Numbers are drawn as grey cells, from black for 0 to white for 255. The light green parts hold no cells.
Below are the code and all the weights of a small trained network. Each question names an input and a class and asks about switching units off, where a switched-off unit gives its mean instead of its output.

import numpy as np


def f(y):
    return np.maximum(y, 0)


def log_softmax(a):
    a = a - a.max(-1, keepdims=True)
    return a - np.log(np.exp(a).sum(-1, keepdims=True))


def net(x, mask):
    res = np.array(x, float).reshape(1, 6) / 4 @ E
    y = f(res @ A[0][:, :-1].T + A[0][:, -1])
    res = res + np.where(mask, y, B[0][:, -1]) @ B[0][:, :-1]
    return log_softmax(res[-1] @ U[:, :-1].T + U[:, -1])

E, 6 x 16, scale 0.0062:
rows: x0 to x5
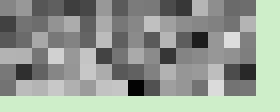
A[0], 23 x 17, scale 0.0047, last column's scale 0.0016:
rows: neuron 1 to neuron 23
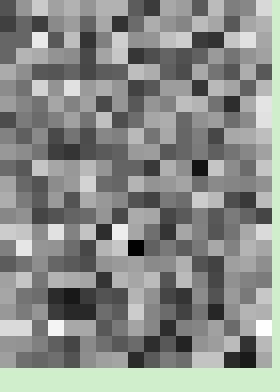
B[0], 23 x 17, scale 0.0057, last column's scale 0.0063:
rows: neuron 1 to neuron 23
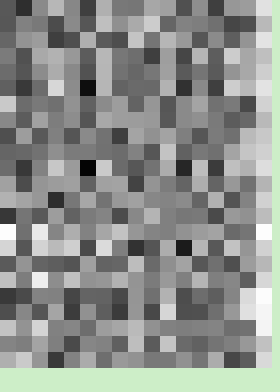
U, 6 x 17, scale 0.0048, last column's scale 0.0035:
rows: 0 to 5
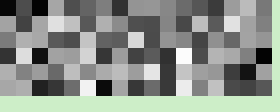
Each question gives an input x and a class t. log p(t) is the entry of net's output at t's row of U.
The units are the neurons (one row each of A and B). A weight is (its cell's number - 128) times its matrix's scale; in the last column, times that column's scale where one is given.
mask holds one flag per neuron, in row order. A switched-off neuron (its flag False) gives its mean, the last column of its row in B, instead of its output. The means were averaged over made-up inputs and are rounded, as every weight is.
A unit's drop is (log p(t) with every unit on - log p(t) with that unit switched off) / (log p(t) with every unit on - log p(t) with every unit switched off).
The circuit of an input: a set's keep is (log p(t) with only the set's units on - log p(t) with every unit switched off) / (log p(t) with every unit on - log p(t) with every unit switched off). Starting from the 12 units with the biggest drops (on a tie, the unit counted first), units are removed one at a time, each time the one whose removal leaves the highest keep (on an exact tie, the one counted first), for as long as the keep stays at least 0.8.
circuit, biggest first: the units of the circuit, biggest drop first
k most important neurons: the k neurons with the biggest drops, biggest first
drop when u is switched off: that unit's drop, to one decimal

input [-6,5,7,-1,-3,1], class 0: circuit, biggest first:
[neuron 3; neuron 15]
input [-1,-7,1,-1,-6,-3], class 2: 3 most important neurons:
[neuron 6; neuron 11; neuron 1]
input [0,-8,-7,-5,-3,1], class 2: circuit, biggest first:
[neuron 11; neuron 6]
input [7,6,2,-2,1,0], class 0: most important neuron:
[neuron 15]
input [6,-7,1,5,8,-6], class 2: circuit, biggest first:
[neuron 13; neuron 22]
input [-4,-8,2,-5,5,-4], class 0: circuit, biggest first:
[neuron 15; neuron 18]
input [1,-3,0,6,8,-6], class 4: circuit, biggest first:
[neuron 20; neuron 6]
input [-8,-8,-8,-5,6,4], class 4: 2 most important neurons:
[neuron 23; neuron 13]
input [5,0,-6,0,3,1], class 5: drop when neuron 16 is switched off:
0.1
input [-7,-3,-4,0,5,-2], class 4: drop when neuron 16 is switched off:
0.1
